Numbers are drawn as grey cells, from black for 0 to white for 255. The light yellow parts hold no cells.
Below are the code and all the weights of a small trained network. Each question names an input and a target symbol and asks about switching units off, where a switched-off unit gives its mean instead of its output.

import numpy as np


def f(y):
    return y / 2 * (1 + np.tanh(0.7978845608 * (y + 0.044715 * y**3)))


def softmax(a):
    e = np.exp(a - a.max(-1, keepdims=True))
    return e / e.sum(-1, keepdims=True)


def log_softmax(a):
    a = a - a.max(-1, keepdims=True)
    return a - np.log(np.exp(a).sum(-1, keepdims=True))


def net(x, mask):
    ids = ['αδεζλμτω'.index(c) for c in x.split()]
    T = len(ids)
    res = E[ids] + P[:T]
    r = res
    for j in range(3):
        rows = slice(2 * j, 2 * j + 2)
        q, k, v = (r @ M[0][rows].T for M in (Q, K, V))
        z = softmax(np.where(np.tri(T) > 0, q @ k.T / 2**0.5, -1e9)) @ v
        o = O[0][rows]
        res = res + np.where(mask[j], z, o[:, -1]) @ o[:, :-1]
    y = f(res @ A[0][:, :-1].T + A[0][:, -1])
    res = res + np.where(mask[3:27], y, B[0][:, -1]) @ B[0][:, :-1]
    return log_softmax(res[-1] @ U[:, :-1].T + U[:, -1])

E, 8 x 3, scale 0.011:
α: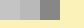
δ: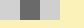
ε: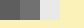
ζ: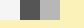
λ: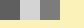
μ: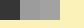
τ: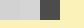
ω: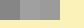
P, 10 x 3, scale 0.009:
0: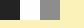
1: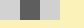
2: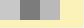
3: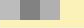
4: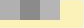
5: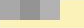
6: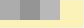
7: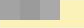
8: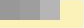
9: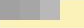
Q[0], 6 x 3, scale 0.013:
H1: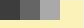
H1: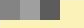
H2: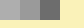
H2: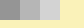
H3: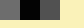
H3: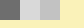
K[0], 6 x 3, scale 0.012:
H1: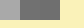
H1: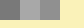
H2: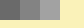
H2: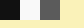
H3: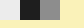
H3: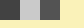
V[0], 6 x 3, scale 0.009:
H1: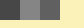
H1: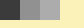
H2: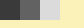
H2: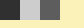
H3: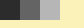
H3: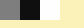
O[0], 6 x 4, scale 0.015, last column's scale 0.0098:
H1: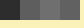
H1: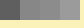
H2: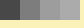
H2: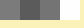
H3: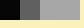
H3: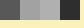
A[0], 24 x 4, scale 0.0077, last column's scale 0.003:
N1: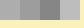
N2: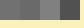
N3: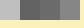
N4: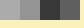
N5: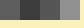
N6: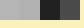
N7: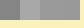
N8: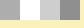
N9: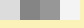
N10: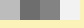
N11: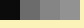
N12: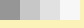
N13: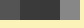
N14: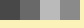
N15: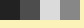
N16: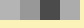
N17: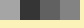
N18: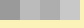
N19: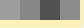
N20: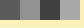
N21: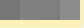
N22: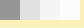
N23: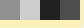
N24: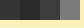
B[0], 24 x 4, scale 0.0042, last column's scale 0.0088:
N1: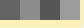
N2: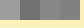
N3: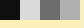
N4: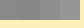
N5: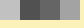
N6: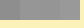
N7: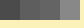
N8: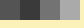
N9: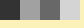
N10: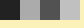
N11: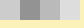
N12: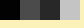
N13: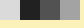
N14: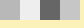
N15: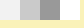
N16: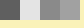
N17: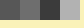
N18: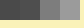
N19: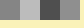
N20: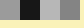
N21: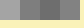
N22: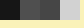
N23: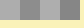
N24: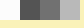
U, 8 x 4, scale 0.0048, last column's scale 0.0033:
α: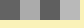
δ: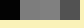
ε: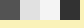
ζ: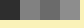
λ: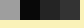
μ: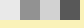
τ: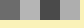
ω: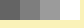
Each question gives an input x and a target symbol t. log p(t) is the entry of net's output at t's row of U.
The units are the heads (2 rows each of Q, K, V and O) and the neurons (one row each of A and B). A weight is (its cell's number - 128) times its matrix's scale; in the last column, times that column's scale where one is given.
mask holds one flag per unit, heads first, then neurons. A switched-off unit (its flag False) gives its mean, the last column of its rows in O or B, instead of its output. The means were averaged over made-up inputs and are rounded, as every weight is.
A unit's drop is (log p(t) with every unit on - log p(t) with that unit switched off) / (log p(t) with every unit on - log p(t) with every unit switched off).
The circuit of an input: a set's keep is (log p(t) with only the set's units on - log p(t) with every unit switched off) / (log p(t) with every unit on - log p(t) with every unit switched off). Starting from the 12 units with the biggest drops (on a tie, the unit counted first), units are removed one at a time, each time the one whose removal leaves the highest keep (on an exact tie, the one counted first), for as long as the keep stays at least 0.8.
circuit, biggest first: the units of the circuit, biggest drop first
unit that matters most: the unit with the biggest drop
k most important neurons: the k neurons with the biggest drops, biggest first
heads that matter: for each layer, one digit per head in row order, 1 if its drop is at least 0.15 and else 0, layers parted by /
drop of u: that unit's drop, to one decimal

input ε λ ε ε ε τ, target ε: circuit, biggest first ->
[H3, H2, N15]
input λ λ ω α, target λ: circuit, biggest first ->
[H3, H2]
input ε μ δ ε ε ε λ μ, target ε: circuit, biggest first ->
[H3, N15, H2]
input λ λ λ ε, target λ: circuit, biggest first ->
[H3, H2, N13]
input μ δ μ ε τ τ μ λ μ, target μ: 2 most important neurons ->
[N15, N11]
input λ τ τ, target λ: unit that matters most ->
H1
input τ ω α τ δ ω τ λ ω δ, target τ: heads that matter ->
011
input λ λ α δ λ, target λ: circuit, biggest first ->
[H3, H2, N13]
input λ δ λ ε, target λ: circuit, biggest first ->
[H3, H2]
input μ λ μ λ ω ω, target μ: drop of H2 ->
0.2
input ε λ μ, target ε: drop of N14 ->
0.1
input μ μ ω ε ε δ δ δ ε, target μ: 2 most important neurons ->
[N15, N11]
